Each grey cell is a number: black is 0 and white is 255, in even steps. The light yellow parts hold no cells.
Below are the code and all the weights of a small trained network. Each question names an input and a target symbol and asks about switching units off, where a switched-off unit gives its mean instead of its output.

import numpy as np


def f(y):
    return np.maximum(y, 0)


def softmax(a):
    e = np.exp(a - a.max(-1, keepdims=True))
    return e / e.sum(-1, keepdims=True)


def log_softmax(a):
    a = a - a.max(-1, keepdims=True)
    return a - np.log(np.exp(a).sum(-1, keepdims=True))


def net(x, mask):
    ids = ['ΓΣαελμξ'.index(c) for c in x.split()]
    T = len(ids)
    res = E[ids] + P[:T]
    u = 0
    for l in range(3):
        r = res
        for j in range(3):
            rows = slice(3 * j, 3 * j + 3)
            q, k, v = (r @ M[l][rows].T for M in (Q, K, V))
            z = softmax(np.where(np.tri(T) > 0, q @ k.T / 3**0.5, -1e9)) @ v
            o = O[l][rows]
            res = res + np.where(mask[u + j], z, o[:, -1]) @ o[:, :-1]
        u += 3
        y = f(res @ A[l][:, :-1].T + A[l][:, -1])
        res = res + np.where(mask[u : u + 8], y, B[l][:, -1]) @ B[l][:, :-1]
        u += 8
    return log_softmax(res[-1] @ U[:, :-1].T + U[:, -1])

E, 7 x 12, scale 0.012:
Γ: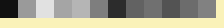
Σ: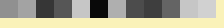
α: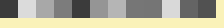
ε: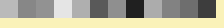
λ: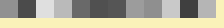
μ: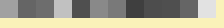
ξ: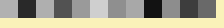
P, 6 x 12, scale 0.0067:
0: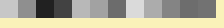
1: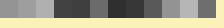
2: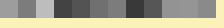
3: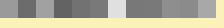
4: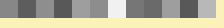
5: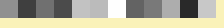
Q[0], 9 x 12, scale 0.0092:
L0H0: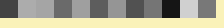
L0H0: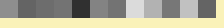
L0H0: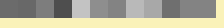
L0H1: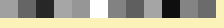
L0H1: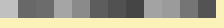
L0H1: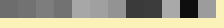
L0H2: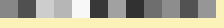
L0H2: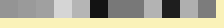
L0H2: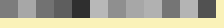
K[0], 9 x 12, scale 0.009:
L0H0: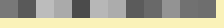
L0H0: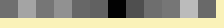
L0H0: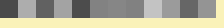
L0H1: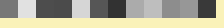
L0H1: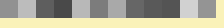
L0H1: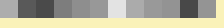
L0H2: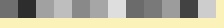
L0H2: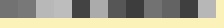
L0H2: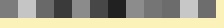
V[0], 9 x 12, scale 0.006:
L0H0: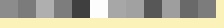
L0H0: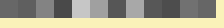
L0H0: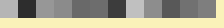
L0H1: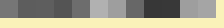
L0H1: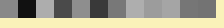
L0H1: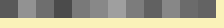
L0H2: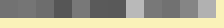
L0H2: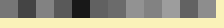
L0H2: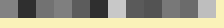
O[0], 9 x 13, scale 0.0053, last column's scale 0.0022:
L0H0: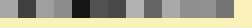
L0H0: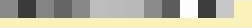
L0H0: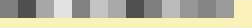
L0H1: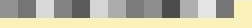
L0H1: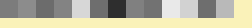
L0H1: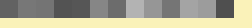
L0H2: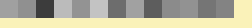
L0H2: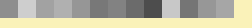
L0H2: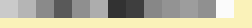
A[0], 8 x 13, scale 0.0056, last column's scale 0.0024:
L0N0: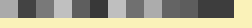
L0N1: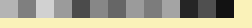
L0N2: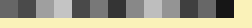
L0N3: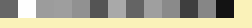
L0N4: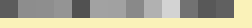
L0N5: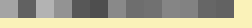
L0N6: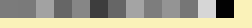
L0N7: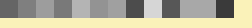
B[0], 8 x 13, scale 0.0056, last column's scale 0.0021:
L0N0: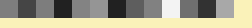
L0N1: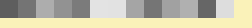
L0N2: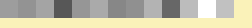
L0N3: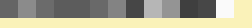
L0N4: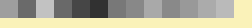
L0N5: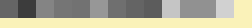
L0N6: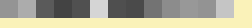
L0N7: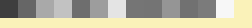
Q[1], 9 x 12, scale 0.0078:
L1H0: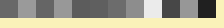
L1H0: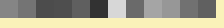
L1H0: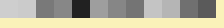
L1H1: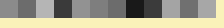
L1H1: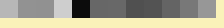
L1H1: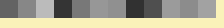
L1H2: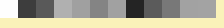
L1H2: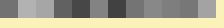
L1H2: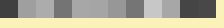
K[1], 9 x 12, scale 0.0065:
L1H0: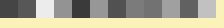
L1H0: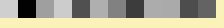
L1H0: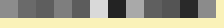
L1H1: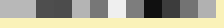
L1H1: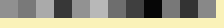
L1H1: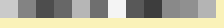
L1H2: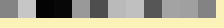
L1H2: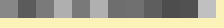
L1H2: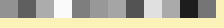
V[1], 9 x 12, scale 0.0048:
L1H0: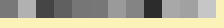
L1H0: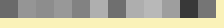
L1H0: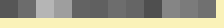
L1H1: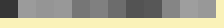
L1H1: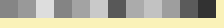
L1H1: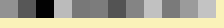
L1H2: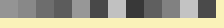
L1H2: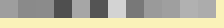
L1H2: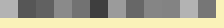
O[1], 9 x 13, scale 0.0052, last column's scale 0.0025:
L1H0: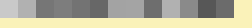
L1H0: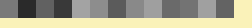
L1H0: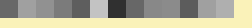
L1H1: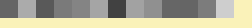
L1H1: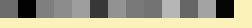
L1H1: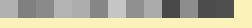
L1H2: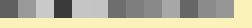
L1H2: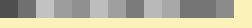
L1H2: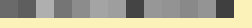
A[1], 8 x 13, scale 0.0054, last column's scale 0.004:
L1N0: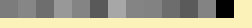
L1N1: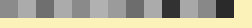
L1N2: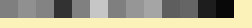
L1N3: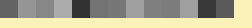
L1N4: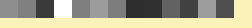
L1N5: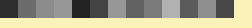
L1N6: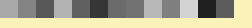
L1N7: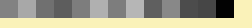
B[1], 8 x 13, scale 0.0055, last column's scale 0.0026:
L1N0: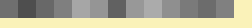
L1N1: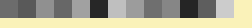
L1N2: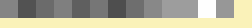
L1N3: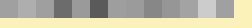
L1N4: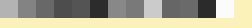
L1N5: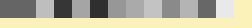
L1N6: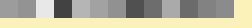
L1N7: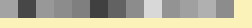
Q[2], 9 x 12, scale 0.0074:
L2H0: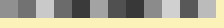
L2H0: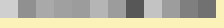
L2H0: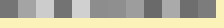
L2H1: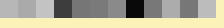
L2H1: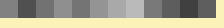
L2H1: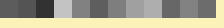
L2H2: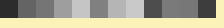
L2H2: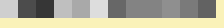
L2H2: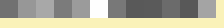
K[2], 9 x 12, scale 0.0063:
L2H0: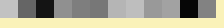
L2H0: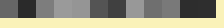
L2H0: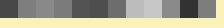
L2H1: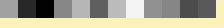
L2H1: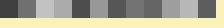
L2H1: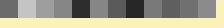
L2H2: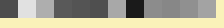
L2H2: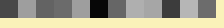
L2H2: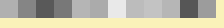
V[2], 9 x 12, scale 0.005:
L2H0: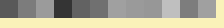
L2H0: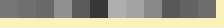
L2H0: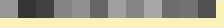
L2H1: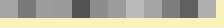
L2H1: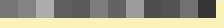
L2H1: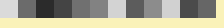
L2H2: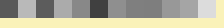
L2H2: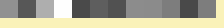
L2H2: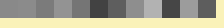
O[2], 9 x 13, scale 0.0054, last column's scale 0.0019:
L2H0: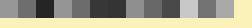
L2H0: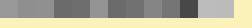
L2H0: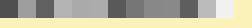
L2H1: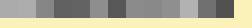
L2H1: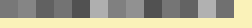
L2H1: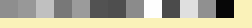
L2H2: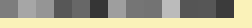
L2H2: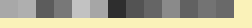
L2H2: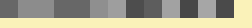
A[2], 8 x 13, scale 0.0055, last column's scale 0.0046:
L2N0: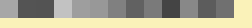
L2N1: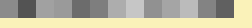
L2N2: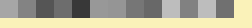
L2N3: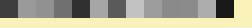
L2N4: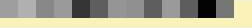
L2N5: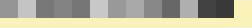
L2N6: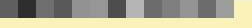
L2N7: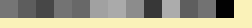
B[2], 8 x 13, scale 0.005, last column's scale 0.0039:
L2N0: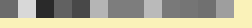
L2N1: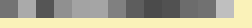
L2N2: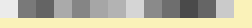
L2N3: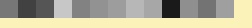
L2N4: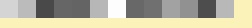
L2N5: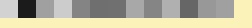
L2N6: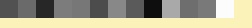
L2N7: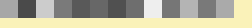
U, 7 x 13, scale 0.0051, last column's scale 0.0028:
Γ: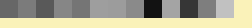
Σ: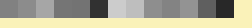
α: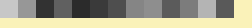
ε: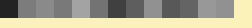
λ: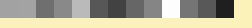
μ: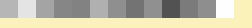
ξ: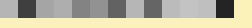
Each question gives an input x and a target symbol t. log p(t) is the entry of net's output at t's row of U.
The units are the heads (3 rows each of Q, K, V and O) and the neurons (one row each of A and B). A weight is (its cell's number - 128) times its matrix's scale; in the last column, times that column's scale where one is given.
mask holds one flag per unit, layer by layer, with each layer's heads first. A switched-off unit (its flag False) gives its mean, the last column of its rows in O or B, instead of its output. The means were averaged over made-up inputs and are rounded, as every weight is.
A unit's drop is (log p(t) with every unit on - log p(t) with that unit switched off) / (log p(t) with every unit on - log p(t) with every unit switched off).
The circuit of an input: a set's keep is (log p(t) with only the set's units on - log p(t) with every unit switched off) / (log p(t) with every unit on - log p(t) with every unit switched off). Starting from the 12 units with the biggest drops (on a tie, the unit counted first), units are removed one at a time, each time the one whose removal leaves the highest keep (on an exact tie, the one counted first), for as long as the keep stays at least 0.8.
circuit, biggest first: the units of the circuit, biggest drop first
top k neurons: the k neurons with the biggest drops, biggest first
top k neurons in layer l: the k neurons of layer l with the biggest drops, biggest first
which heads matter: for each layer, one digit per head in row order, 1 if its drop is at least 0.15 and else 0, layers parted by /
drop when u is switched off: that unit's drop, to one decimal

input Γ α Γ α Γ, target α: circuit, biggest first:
[L0H0, L2H0, L1H2, L0H1]
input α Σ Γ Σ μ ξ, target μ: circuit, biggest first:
[L1H1, L2H1]
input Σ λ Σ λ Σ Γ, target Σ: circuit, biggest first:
[L2H2, L2H0, L1H0, L1H2]
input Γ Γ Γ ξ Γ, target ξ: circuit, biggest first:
[L0H0, L0H1]
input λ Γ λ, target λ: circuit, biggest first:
[L0H1, L0H2]
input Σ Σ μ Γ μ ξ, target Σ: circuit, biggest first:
[L2H2, L1H0, L2H1]
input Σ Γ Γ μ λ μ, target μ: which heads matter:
000 / 010 / 000
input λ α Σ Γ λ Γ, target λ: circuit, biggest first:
[L0H1, L0H2, L1H0]
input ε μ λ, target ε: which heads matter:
100 / 100 / 110
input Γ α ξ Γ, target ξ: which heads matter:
100 / 000 / 001
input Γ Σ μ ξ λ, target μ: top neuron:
[L2N6]
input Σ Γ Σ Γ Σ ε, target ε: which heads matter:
101 / 100 / 000
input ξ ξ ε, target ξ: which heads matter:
100 / 000 / 000
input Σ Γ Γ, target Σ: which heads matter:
000 / 000 / 001
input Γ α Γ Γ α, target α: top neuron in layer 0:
[L0N4]
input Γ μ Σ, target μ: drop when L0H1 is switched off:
0.1
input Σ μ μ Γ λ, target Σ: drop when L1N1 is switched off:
0.0
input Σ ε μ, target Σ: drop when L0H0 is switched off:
0.2
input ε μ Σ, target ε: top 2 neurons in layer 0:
[L0N0, L0N3]
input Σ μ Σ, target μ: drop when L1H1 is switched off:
0.2
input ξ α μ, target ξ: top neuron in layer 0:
[L0N5]
